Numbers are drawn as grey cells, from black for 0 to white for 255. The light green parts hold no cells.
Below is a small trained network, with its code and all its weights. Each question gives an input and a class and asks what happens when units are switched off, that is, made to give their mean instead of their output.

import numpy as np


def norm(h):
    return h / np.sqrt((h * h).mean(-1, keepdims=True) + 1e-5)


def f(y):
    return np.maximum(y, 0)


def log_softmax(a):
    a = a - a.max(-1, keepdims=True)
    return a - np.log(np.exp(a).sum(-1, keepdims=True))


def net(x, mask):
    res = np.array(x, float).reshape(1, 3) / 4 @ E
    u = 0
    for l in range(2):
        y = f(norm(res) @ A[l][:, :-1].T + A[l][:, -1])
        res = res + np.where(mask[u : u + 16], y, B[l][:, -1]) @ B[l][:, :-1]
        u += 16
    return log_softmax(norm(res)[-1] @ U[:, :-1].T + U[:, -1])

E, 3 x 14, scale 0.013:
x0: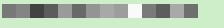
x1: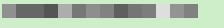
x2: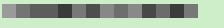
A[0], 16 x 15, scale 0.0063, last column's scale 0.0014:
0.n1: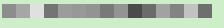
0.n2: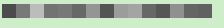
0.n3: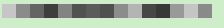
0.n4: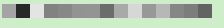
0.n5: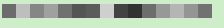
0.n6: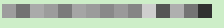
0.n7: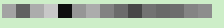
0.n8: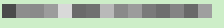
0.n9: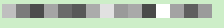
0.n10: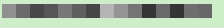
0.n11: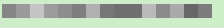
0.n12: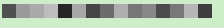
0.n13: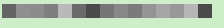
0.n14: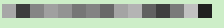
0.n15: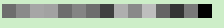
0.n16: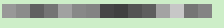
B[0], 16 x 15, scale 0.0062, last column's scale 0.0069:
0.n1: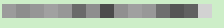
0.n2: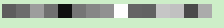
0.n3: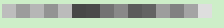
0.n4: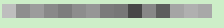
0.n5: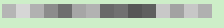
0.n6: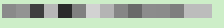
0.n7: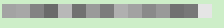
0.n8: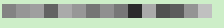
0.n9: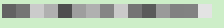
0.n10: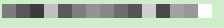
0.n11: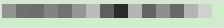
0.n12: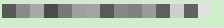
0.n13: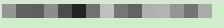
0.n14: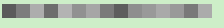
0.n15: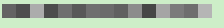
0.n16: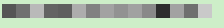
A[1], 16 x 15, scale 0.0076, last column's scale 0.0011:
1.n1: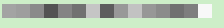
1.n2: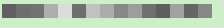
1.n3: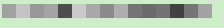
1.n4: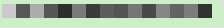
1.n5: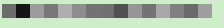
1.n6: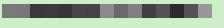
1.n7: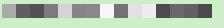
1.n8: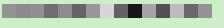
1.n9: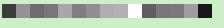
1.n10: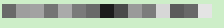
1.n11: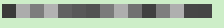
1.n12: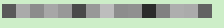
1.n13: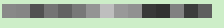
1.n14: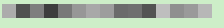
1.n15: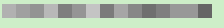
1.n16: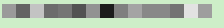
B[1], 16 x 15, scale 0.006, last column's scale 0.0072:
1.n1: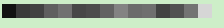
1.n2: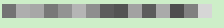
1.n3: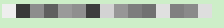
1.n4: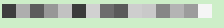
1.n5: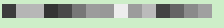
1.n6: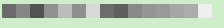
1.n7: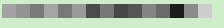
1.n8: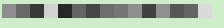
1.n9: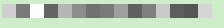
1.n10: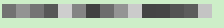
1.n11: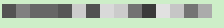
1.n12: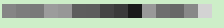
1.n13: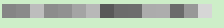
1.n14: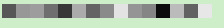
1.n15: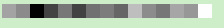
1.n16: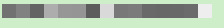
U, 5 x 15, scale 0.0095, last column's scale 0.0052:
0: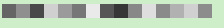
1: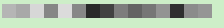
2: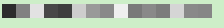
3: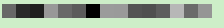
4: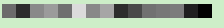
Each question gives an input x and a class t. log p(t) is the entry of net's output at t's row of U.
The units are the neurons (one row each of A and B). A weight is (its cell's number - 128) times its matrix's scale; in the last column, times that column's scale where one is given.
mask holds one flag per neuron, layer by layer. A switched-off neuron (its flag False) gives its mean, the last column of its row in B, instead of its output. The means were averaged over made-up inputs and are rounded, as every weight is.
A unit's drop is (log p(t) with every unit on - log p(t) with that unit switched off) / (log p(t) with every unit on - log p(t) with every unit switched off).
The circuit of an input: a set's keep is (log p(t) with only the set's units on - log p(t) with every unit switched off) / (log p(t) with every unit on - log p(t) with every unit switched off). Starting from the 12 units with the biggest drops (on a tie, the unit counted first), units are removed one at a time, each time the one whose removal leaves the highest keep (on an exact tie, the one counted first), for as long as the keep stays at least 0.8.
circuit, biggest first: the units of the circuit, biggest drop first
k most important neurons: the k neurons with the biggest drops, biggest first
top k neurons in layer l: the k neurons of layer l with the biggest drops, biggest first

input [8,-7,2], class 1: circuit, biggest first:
[1.n7 1.n9]
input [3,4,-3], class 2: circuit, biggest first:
[0.n9 1.n4]
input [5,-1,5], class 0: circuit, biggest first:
[1.n6]
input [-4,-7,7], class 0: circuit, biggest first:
[1.n4 1.n6]
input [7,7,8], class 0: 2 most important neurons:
[1.n6 0.n10]
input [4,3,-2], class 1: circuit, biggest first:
[1.n9 0.n10]
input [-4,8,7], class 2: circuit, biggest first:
[1.n14 1.n5]
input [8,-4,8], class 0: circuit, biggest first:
[1.n6 1.n13]
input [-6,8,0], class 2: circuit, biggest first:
[1.n14 0.n16]
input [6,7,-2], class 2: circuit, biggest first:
[0.n9 1.n14]
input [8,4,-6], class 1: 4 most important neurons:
[1.n9 0.n10 1.n7 1.n4]
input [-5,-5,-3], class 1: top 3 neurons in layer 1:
[1.n14 1.n3 1.n10]
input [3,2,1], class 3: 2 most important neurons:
[0.n3 0.n9]
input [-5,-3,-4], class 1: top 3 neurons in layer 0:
[0.n10 0.n1 0.n15]
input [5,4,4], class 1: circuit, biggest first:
[1.n9]
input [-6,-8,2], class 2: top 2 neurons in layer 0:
[0.n12 0.n3]
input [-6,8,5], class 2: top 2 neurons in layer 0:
[0.n16 0.n3]
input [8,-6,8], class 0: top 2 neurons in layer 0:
[0.n10 0.n7]
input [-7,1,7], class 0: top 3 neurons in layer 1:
[1.n4 1.n6 1.n9]
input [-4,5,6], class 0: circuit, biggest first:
[1.n4]
